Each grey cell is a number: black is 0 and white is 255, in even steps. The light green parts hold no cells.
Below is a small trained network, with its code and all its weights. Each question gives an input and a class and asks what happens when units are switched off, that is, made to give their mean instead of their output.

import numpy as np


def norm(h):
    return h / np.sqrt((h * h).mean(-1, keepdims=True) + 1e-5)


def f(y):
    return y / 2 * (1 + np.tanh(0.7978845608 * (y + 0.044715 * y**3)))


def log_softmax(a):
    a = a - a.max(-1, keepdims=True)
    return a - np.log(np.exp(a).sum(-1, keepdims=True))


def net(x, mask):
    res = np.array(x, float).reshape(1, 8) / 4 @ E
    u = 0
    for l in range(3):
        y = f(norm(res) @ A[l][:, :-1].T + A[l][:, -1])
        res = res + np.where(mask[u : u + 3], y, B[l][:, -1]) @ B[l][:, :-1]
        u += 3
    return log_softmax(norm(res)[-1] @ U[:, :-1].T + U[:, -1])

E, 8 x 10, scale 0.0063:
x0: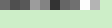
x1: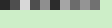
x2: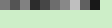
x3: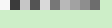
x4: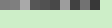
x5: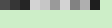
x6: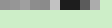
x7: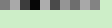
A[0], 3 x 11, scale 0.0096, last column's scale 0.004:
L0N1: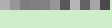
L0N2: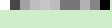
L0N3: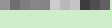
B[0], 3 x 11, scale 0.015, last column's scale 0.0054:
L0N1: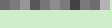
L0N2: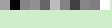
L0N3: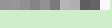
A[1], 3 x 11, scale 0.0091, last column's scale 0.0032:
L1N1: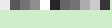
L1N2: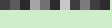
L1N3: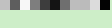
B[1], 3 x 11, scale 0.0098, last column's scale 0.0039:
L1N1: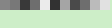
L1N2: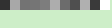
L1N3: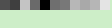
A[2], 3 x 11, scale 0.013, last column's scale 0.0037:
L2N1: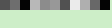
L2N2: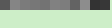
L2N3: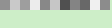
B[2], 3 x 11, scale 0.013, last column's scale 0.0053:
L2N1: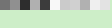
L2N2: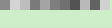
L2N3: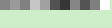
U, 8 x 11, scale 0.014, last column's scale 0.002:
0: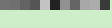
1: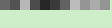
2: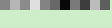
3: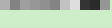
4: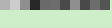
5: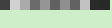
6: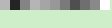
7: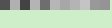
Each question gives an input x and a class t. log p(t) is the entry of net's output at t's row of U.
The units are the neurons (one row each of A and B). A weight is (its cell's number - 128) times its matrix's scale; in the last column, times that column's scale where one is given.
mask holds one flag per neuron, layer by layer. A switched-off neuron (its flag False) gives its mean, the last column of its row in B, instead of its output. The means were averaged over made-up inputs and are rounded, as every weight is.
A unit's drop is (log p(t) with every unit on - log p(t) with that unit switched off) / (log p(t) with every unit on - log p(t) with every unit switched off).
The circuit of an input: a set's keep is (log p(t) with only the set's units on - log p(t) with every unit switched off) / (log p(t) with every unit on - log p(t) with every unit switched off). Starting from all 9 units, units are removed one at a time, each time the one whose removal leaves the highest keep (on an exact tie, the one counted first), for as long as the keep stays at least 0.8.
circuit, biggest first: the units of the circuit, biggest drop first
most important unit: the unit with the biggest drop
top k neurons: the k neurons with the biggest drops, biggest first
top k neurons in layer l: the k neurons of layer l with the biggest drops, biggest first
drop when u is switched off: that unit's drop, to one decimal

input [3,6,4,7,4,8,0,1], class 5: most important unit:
L1N2
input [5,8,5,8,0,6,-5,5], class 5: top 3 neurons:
(L1N2 L2N2 L0N2)
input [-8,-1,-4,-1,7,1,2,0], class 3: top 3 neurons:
(L0N3 L1N2 L2N2)
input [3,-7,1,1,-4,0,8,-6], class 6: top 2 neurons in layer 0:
(L0N2 L0N1)
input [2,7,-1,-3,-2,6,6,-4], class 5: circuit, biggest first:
(L2N2 L1N2)
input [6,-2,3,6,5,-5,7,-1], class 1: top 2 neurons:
(L1N3 L2N3)
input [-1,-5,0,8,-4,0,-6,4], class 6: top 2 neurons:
(L0N2 L1N1)
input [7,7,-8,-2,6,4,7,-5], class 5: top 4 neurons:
(L1N2 L0N2 L2N1 L2N2)
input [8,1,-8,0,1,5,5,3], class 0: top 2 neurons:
(L1N1 L2N1)
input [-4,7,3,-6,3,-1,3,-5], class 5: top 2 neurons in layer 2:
(L2N2 L2N3)
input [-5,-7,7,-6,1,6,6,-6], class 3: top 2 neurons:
(L0N3 L1N2)
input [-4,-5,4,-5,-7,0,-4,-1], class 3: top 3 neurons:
(L0N3 L0N1 L1N2)
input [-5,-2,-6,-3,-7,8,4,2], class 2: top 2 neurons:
(L2N3 L1N2)
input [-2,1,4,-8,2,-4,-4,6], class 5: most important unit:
L2N2
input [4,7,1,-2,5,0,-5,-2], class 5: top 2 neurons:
(L1N2 L2N2)
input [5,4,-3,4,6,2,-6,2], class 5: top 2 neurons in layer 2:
(L2N2 L2N1)
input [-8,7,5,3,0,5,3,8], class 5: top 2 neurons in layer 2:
(L2N2 L2N1)
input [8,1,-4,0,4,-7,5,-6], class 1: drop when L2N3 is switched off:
-0.1
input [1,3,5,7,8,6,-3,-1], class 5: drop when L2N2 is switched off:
0.1
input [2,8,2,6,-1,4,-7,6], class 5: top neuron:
(L1N2)
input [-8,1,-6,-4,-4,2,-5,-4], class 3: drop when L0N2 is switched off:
-0.1
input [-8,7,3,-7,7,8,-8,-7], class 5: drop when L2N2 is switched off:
0.3
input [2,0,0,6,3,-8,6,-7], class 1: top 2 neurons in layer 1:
(L1N3 L1N1)
